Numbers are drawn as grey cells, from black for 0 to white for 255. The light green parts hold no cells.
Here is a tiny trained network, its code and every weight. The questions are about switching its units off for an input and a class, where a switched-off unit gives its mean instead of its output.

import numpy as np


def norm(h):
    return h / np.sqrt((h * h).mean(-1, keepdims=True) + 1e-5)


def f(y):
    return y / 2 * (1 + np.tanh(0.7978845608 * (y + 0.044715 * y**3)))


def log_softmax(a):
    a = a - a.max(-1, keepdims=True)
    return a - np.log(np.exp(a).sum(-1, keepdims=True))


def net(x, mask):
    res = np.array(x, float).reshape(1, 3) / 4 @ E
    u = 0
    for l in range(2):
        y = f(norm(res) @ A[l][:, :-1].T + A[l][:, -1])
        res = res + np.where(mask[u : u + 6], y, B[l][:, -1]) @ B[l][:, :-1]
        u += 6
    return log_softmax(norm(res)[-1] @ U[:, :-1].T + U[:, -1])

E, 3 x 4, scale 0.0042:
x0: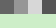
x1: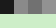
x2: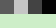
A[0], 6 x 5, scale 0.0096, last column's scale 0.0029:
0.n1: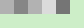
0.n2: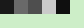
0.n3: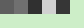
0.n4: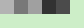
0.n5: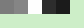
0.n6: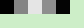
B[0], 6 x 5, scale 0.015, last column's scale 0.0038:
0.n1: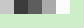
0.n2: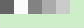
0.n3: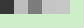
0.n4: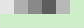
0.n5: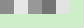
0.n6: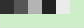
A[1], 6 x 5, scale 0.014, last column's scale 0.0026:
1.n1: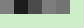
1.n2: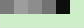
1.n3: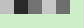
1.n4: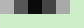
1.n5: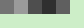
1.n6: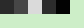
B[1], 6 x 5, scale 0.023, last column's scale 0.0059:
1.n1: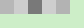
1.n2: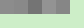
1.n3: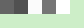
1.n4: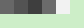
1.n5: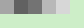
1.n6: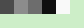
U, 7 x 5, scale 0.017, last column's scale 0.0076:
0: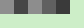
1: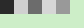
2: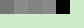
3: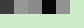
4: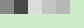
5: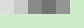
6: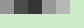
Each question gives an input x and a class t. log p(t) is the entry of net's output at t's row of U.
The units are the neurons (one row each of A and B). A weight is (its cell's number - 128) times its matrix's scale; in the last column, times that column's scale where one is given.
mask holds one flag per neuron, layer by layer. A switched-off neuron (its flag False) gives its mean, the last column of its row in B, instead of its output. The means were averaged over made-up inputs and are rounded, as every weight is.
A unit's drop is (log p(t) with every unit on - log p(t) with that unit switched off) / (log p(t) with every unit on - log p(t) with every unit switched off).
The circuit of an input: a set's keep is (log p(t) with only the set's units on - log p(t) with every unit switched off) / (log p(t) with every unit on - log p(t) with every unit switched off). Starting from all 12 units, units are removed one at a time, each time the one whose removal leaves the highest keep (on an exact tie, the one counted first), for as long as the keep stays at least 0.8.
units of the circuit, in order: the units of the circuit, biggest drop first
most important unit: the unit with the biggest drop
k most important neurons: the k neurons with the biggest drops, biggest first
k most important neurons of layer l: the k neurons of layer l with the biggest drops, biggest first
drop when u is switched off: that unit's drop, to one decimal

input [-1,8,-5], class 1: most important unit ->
0.n2
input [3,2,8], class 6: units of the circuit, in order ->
1.n5; 1.n3
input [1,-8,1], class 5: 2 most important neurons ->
0.n4; 1.n6
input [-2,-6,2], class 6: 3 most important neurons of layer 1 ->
1.n6; 1.n4; 1.n3
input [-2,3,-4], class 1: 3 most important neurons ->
0.n2; 0.n3; 1.n3
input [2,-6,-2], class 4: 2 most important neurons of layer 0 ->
0.n1; 0.n6
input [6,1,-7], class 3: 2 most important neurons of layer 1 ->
1.n6; 1.n5
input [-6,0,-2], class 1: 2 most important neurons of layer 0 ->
0.n3; 0.n2
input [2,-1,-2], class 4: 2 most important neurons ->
0.n1; 1.n3
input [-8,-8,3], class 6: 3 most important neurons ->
1.n4; 0.n1; 1.n6
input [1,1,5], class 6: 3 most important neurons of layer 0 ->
0.n6; 0.n2; 0.n3
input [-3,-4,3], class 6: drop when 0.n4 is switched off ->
0.0
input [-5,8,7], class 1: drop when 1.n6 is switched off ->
0.1
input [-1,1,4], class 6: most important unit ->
0.n6
